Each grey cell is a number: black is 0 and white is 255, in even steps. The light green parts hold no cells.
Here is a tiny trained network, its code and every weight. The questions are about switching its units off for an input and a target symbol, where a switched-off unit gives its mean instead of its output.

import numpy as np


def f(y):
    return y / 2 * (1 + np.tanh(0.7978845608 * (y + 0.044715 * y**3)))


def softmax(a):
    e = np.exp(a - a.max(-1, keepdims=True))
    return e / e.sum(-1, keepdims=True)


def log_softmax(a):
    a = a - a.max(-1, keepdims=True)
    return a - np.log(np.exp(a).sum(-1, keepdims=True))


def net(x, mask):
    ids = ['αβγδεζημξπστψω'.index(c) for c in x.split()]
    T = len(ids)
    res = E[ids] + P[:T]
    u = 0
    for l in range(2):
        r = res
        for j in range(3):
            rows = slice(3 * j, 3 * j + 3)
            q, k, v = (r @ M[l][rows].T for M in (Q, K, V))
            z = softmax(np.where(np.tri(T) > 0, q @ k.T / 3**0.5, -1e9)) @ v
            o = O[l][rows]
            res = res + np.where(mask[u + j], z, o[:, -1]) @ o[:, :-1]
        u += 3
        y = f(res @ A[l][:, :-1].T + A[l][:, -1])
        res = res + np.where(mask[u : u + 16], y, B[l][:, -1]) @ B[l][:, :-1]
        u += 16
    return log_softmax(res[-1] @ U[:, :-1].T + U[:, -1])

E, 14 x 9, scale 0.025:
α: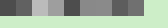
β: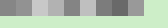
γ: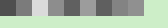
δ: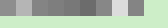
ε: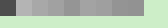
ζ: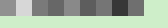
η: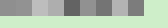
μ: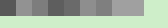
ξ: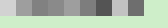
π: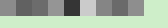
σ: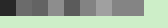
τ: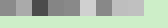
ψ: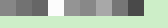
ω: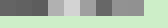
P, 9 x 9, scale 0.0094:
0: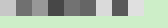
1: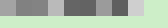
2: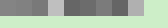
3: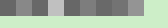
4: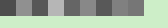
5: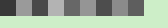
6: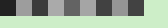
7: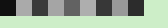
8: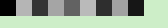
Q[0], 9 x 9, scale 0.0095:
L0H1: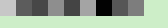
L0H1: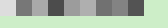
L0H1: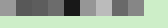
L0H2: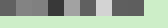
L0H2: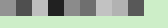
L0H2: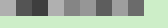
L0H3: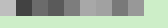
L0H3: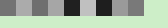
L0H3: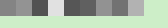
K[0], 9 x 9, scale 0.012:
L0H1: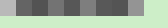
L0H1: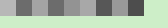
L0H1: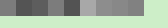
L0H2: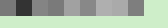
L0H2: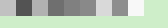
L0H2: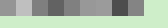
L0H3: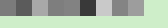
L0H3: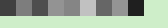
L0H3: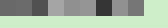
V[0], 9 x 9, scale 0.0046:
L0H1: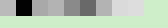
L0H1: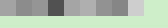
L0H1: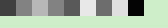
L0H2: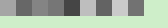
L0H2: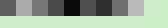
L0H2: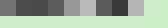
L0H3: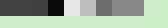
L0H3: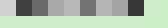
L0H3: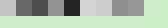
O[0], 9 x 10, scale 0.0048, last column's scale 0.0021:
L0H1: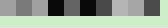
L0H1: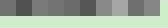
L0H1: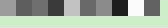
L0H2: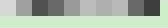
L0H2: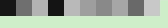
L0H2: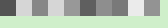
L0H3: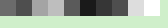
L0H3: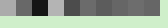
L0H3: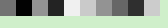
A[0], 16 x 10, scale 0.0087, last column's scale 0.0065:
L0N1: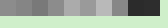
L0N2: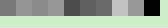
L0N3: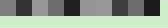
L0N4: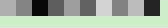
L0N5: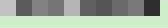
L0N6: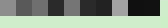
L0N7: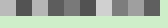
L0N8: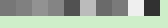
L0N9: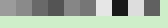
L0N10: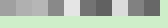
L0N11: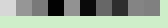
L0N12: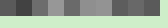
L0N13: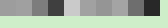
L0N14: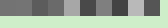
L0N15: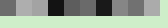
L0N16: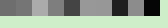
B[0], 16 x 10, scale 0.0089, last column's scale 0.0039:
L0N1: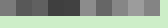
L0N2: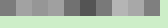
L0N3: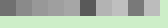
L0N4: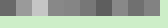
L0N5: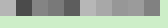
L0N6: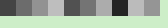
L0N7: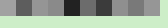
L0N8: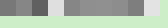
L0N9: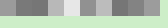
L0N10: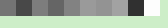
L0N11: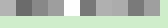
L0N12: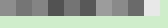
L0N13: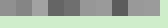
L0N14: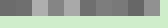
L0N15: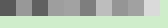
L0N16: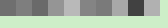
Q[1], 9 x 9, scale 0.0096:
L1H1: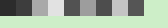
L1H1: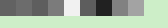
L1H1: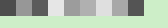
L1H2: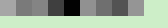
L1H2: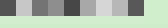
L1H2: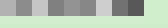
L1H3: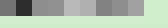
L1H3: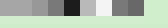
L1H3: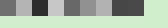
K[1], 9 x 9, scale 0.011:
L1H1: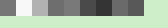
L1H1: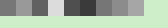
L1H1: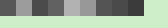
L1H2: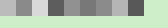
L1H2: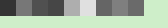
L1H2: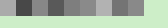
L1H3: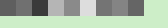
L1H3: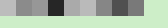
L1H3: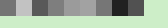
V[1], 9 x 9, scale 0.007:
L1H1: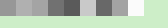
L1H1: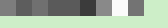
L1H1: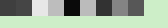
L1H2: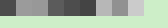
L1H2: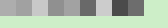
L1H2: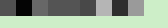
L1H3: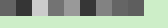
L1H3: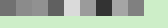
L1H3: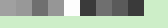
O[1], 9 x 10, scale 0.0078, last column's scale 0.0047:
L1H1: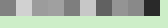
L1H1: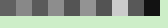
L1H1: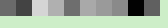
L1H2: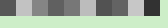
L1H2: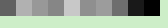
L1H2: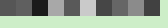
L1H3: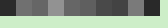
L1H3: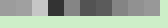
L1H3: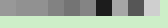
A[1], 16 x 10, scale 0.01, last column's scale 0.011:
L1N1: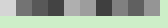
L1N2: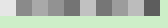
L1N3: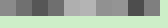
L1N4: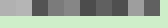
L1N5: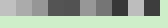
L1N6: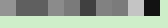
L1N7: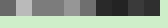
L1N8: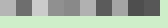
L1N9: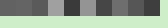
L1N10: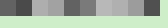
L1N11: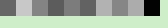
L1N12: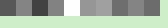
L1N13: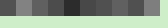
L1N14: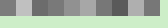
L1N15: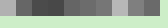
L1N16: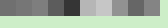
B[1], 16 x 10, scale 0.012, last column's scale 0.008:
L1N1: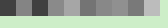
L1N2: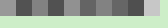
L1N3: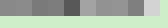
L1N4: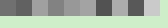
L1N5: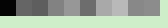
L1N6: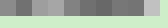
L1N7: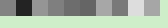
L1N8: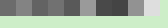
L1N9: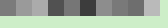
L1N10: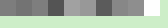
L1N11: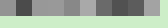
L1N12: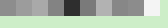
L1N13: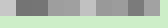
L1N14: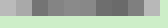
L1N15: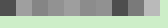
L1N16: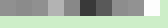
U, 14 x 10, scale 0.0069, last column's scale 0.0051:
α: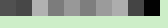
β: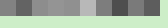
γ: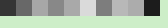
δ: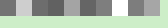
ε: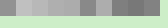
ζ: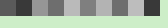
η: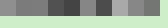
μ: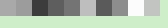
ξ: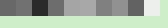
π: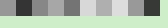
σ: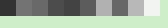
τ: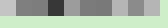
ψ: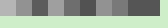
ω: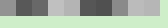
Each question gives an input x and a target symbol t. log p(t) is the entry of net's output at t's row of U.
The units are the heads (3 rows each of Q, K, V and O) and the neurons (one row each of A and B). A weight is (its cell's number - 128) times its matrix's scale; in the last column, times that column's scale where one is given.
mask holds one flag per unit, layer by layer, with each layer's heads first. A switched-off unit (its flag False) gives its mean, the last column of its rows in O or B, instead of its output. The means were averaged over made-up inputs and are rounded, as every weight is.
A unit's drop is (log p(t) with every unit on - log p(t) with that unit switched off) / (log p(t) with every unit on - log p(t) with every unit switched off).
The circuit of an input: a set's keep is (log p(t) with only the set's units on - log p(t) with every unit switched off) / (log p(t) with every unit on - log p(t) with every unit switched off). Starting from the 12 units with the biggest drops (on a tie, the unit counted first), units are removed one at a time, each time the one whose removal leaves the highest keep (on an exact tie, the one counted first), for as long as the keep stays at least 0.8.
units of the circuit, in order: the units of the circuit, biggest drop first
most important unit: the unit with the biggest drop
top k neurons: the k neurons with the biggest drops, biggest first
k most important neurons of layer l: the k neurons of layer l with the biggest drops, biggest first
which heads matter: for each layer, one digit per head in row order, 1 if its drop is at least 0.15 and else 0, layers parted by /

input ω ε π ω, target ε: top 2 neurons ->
[L0N8; L1N12]
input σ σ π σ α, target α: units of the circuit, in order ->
[L1H1]
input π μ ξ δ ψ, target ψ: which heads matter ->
010 / 001
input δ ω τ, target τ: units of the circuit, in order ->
[L1N2; L1H2; L1H3]
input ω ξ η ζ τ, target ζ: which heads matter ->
001 / 111
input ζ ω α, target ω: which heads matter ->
000 / 100
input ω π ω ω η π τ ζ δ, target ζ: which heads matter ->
001 / 110
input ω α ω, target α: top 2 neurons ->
[L1N9; L0N16]
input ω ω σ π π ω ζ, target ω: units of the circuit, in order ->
[L1N7; L1H3; L0N11]
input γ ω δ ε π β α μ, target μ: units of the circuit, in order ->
[L1H2; L0H1; L1N14; L0N15]
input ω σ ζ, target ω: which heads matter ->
100 / 001
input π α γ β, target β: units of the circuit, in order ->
[L1N8; L1H1]
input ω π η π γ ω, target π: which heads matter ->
010 / 001
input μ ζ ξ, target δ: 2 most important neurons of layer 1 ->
[L1N1; L1N8]
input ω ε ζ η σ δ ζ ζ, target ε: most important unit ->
L0H1
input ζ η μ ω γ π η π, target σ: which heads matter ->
111 / 100
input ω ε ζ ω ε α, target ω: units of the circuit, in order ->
[L1H1; L0N11; L1N6]
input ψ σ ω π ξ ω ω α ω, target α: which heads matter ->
001 / 101
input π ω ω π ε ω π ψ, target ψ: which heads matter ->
010 / 000
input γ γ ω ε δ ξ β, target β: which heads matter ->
000 / 100
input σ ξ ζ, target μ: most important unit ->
L1H2
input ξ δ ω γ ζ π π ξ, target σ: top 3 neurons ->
[L0N10; L0N15; L1N12]
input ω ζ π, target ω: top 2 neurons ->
[L0N11; L0N9]
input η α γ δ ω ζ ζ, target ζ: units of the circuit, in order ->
[L1N7; L0H1; L1H1]
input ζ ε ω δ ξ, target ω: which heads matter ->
110 / 110
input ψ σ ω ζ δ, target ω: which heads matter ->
001 / 100
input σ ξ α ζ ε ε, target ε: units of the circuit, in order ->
[L0H1; L1H2; L1N12]
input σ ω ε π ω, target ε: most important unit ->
L0N8
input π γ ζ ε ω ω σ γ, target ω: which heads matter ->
000 / 110
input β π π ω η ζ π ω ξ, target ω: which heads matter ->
011 / 110
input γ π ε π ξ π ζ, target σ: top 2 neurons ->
[L1N7; L0N15]
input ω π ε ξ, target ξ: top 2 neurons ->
[L1N1; L0N10]
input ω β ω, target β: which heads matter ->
100 / 100
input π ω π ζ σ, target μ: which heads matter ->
100 / 110
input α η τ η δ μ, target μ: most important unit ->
L0N15
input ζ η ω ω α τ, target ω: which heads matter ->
100 / 110
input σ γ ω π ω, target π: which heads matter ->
000 / 001
